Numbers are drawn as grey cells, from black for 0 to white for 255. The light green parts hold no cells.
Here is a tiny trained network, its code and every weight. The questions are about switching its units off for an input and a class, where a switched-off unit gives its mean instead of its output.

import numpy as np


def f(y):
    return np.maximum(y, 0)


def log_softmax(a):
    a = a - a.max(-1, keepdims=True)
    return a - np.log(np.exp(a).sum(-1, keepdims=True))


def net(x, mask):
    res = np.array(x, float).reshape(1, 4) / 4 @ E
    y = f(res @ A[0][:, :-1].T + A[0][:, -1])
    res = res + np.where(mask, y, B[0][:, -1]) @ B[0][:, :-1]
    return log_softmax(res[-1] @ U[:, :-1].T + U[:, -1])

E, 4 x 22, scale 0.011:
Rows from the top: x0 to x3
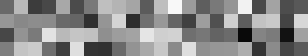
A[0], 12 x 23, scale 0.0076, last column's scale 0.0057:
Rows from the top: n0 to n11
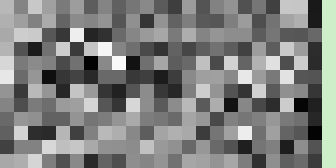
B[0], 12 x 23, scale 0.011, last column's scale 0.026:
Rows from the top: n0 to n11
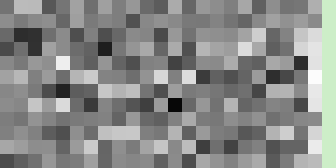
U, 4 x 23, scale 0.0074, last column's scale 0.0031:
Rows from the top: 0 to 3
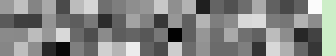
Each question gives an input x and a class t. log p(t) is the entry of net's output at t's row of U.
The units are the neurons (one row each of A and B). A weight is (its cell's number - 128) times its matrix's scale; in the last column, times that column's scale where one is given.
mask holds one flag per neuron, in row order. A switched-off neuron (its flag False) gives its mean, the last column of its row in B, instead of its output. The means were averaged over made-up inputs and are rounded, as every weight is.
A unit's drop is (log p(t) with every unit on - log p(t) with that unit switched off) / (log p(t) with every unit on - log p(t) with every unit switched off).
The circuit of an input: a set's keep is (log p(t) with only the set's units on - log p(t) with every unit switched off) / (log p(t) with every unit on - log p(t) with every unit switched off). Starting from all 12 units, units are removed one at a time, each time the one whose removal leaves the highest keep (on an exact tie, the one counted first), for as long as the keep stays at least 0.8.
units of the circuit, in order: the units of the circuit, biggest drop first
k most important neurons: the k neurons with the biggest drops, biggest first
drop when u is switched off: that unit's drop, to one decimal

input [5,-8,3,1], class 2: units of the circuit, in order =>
n7
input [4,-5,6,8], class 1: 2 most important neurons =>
n2; n5
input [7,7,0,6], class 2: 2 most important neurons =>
n4; n6
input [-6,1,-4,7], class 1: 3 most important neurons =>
n2; n11; n9
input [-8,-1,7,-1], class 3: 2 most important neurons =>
n6; n5
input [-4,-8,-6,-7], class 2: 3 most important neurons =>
n7; n2; n10
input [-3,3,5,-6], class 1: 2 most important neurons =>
n3; n5
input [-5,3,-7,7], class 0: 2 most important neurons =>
n5; n3
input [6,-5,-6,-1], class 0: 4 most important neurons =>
n5; n6; n4; n0
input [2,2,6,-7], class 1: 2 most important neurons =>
n3; n5
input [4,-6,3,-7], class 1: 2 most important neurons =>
n3; n4
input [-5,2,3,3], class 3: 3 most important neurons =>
n5; n6; n3
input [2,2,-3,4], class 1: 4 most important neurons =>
n10; n2; n11; n7
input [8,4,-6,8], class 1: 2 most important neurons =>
n2; n11
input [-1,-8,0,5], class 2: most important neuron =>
n7
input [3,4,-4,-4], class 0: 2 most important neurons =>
n5; n7
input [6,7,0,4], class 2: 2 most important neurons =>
n4; n6
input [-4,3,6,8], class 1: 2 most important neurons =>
n2; n5
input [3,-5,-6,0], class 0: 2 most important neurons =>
n5; n4
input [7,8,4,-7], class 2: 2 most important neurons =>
n4; n2
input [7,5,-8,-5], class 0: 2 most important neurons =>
n5; n6
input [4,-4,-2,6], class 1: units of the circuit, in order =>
n2
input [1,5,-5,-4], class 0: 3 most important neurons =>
n5; n7; n2
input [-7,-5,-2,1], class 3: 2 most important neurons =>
n6; n4
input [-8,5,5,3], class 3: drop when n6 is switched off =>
1.2
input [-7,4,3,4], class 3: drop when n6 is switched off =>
0.9
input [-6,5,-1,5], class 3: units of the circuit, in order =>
n6
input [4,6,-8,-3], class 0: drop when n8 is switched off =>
0.0
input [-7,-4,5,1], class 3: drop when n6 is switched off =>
1.4
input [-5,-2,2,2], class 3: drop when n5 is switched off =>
0.1
